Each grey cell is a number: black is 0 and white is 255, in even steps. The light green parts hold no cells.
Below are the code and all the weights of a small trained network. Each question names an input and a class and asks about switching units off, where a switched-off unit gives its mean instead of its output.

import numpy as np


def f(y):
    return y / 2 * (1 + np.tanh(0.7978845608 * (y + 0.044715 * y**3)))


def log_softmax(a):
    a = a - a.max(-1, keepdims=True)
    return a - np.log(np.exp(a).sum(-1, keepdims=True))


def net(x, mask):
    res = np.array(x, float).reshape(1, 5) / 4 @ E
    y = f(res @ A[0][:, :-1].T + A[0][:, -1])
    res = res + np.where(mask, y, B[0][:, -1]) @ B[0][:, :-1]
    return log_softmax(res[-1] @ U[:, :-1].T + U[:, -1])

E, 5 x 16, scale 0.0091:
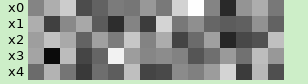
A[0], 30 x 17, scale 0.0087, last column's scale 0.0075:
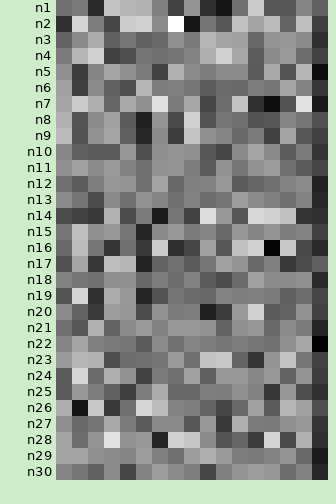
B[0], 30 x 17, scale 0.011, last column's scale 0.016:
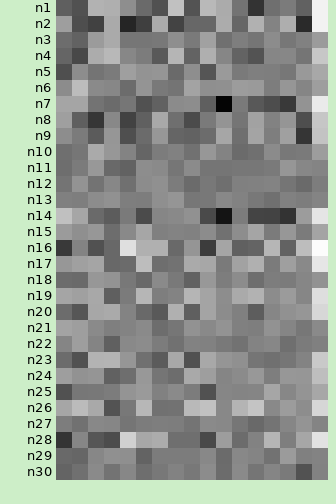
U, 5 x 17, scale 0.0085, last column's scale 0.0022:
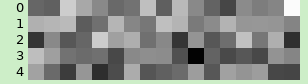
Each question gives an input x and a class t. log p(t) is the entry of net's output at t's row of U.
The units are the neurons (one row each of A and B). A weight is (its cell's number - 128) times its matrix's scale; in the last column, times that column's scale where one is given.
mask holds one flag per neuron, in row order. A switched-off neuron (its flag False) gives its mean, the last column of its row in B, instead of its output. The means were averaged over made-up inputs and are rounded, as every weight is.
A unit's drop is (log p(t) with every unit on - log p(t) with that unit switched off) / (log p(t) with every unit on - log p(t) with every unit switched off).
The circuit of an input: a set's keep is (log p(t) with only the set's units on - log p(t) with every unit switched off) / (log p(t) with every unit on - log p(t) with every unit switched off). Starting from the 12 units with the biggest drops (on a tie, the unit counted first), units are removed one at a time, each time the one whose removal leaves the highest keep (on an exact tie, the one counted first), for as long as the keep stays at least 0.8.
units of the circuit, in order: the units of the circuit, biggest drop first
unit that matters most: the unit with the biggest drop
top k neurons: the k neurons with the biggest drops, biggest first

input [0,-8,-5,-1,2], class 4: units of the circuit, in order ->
n2
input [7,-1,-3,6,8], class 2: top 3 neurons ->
n16, n1, n25
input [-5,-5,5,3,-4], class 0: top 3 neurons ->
n1, n14, n16
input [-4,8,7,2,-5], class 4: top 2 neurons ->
n8, n9
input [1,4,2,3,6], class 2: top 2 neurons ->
n16, n2
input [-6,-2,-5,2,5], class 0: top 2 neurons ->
n1, n7
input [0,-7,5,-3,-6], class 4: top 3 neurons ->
n2, n16, n14
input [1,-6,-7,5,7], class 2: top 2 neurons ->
n16, n7
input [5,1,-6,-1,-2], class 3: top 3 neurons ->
n14, n1, n20
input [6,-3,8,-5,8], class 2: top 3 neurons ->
n16, n14, n25
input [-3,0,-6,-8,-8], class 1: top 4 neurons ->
n17, n19, n16, n24
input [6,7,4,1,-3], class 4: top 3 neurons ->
n8, n9, n1
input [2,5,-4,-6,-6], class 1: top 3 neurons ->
n16, n17, n19
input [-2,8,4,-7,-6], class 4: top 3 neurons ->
n8, n9, n26
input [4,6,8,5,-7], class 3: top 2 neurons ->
n7, n16
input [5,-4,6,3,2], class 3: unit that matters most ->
n7
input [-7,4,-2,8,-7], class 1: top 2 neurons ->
n26, n6
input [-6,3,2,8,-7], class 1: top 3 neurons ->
n26, n16, n6
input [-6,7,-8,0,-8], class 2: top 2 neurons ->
n28, n7
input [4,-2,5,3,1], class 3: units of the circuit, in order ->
n7
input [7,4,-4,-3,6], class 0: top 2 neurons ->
n4, n23
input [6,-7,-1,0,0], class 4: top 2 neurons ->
n2, n1
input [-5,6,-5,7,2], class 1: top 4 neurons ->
n26, n2, n6, n7
